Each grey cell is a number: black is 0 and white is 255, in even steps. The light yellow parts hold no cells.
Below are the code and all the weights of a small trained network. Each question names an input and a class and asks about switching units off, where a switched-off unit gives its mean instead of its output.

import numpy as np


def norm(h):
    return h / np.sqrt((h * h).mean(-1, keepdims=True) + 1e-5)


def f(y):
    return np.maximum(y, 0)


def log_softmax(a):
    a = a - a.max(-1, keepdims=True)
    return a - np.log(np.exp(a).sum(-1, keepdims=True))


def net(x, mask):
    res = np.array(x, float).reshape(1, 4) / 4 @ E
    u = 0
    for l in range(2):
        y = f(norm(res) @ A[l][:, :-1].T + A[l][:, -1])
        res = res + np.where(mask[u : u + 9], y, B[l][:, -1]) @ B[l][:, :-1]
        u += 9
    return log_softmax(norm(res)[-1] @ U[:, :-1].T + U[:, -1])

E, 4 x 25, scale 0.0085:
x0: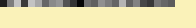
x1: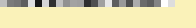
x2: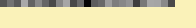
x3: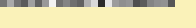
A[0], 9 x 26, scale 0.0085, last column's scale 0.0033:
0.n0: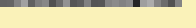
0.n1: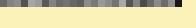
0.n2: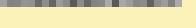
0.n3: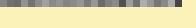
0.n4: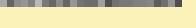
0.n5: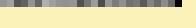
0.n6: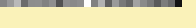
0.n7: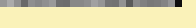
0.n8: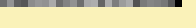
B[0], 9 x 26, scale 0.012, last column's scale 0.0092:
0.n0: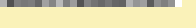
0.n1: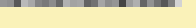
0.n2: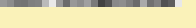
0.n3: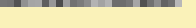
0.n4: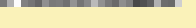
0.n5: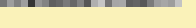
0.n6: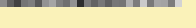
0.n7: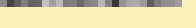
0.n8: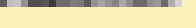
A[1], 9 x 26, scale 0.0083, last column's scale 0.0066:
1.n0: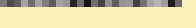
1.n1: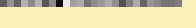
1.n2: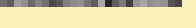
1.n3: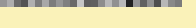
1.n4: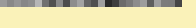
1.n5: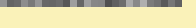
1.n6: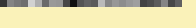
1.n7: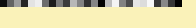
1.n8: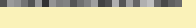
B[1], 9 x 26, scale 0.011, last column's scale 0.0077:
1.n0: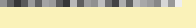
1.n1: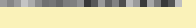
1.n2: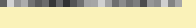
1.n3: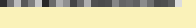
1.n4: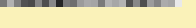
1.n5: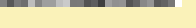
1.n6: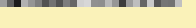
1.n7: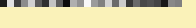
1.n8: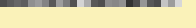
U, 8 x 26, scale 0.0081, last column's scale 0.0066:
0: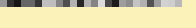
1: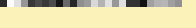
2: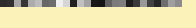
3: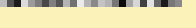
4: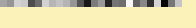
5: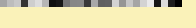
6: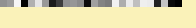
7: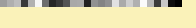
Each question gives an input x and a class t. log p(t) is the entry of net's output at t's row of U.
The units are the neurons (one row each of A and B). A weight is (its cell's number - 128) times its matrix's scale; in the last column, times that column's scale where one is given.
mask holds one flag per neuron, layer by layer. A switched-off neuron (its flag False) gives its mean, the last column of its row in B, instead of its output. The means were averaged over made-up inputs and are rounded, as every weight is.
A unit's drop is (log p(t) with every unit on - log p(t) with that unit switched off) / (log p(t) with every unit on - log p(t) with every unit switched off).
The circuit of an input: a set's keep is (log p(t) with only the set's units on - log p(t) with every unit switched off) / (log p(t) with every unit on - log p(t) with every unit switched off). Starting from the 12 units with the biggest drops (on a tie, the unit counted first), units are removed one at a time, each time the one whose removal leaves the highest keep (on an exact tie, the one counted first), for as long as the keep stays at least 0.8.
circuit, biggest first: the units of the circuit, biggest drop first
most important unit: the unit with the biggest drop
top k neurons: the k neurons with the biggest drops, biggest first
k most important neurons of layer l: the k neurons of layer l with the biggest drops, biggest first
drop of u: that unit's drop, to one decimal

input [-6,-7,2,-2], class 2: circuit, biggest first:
(1.n8)
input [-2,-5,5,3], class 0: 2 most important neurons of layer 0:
(0.n0 0.n2)
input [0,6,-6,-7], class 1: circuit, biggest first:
(0.n0 1.n4)
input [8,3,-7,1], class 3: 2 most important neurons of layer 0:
(0.n1 0.n0)
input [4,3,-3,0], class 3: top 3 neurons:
(0.n1 0.n0 0.n4)
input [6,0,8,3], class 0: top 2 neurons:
(1.n0 0.n0)
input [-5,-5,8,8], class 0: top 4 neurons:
(0.n0 1.n0 0.n4 1.n4)
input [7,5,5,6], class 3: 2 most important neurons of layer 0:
(0.n1 0.n4)
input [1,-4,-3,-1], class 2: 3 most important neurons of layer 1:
(1.n5 1.n0 1.n8)
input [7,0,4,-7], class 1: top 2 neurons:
(1.n4 0.n4)
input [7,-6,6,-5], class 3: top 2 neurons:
(1.n6 0.n2)
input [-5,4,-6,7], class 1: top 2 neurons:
(0.n5 0.n0)
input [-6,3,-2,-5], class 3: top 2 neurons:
(0.n3 1.n1)
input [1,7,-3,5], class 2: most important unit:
1.n3
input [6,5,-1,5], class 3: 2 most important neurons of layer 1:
(1.n6 1.n4)
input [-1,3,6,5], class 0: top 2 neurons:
(1.n0 0.n4)
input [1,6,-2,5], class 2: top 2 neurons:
(1.n3 0.n4)
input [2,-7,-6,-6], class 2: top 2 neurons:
(1.n5 0.n6)
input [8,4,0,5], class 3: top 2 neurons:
(0.n1 1.n6)
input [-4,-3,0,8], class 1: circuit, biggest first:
(0.n8)
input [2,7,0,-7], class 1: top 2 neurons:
(1.n4 0.n4)
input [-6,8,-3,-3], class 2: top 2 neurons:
(1.n3 0.n0)
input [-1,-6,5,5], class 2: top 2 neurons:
(1.n8 0.n0)
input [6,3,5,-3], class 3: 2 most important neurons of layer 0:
(0.n1 0.n6)
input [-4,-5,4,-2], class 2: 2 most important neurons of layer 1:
(1.n5 1.n8)
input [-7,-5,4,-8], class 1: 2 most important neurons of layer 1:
(1.n2 1.n4)
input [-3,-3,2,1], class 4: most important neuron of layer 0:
(0.n0)
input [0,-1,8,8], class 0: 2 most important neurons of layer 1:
(1.n0 1.n4)
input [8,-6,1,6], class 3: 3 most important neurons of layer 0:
(0.n1 0.n4 0.n2)
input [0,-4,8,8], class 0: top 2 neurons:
(0.n0 1.n0)
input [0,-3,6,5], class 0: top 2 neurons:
(0.n0 1.n0)
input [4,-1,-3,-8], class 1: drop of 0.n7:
0.0
